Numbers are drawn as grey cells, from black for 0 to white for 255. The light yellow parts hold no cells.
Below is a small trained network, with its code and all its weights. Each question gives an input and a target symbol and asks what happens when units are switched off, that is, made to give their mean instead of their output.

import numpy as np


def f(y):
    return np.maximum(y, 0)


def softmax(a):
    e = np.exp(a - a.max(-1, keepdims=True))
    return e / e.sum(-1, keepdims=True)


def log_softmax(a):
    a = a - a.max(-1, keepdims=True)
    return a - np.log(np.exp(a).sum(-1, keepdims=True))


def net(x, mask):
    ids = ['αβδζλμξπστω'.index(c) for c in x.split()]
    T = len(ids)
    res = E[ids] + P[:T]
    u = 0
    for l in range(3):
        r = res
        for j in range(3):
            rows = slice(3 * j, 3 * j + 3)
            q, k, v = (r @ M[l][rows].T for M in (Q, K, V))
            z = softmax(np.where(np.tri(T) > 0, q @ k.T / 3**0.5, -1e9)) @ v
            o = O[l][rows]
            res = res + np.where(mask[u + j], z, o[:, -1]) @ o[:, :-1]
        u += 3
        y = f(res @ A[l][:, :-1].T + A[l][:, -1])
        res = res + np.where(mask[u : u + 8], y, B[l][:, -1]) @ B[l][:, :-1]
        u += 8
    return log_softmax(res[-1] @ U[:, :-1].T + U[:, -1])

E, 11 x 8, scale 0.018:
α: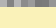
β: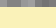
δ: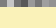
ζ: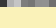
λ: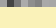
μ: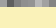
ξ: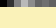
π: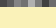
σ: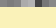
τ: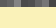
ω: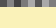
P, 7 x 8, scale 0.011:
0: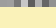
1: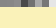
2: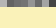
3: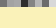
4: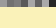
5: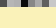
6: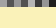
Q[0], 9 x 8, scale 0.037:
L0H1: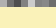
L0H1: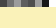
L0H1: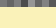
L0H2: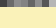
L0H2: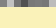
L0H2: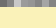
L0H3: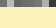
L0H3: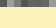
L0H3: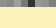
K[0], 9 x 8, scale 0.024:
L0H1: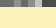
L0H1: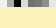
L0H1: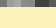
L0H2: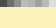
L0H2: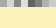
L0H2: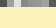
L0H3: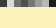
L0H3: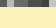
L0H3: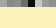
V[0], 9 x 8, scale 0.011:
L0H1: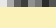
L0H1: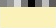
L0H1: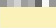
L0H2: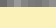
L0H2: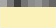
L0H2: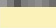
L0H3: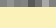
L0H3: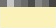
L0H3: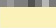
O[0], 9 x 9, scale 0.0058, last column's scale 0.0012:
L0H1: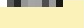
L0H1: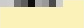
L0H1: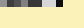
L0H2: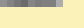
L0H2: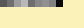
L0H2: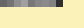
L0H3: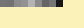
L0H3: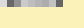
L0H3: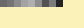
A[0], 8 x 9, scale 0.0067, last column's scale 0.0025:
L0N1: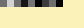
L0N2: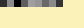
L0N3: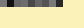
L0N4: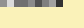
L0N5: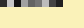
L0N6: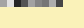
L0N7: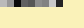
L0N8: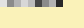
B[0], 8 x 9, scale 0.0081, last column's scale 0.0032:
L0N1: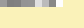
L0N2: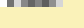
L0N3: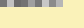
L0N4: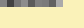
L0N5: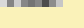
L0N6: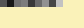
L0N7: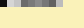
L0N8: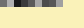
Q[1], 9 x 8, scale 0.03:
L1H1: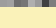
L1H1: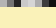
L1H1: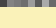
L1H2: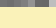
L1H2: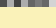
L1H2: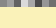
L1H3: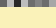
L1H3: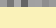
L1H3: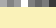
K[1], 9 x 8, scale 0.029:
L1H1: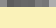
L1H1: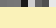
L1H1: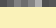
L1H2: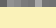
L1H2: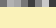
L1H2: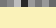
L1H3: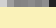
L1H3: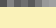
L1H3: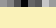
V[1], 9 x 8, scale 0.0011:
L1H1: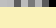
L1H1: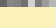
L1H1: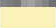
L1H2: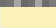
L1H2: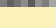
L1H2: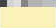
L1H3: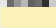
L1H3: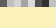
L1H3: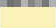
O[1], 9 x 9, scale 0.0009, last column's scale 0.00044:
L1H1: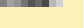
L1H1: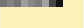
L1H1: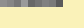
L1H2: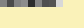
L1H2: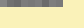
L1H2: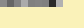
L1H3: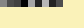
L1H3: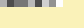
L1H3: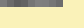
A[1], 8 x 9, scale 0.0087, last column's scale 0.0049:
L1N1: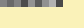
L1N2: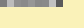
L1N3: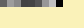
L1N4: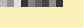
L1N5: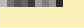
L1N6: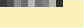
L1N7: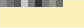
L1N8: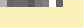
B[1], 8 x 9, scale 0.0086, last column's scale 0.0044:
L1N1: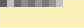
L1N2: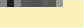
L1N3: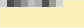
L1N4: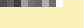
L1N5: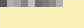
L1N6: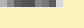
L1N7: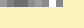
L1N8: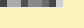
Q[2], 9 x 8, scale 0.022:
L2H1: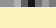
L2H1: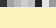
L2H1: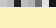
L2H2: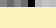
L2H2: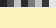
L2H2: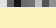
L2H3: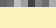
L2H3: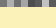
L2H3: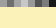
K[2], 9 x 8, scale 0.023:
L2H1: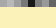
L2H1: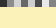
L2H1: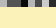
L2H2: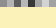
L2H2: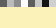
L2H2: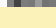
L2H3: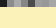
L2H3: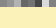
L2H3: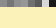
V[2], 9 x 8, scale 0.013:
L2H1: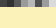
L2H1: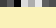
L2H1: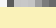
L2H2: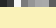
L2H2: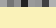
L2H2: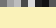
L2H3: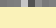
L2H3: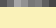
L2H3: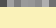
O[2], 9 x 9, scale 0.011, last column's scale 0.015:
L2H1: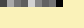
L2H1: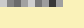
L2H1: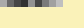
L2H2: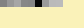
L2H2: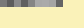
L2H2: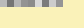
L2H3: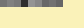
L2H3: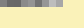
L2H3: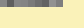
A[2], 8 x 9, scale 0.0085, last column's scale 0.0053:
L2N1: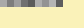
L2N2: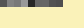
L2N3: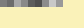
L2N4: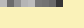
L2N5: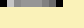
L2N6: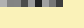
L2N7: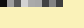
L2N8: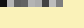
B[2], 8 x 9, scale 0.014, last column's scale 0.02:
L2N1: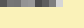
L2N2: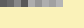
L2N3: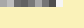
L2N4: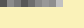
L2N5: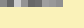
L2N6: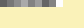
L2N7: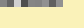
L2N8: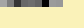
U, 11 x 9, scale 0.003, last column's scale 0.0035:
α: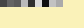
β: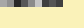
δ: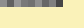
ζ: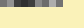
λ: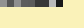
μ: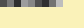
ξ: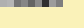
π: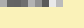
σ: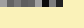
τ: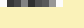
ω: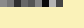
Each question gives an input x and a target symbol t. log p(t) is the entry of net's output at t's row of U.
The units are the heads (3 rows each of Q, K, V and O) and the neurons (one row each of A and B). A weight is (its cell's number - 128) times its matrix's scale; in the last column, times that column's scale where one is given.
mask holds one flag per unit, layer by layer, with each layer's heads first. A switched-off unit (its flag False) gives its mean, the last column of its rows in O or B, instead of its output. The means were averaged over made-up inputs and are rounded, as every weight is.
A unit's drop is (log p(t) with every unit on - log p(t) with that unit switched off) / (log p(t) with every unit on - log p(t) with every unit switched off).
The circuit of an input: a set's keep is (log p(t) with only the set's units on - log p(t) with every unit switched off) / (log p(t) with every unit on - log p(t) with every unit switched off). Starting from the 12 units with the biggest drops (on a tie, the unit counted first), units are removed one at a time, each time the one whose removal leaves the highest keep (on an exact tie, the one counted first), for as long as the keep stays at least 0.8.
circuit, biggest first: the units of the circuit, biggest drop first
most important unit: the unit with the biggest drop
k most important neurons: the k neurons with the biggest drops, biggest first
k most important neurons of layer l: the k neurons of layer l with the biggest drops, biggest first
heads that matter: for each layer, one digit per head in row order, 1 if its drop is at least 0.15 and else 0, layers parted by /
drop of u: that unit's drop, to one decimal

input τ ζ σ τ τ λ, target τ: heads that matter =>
100 / 000 / 100
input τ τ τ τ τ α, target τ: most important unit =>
L0H1
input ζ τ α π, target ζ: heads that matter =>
100 / 000 / 110
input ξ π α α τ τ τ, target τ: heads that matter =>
100 / 000 / 100
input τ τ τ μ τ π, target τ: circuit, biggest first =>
[L0H1 L2H1 L0H3]
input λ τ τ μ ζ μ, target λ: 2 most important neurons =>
[L2N5 L2N7]
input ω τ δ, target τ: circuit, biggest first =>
[L0H1 L2H1]
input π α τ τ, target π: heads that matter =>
100 / 000 / 110
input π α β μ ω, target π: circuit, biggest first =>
[L0H1 L2H2]
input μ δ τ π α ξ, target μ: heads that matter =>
110 / 000 / 110
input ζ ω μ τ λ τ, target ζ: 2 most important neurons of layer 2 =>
[L2N2 L2N3]
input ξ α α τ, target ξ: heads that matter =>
100 / 000 / 010
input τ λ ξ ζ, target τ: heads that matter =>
100 / 000 / 100
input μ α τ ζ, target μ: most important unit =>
L2H2
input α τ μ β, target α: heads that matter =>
100 / 000 / 110
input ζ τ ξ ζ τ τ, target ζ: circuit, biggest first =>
[L0H1 L2H1 L2H2 L2N2]
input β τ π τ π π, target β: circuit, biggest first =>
[L2H2 L0H1 L2H1 L0N8]
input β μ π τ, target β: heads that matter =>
100 / 000 / 110
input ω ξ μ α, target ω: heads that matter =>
100 / 000 / 100
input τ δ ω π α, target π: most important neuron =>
[L2N3]
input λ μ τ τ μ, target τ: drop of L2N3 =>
0.1
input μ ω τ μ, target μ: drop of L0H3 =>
0.0
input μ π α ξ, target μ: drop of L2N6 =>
0.1
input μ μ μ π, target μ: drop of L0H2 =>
0.2
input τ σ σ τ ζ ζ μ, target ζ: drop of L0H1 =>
1.0
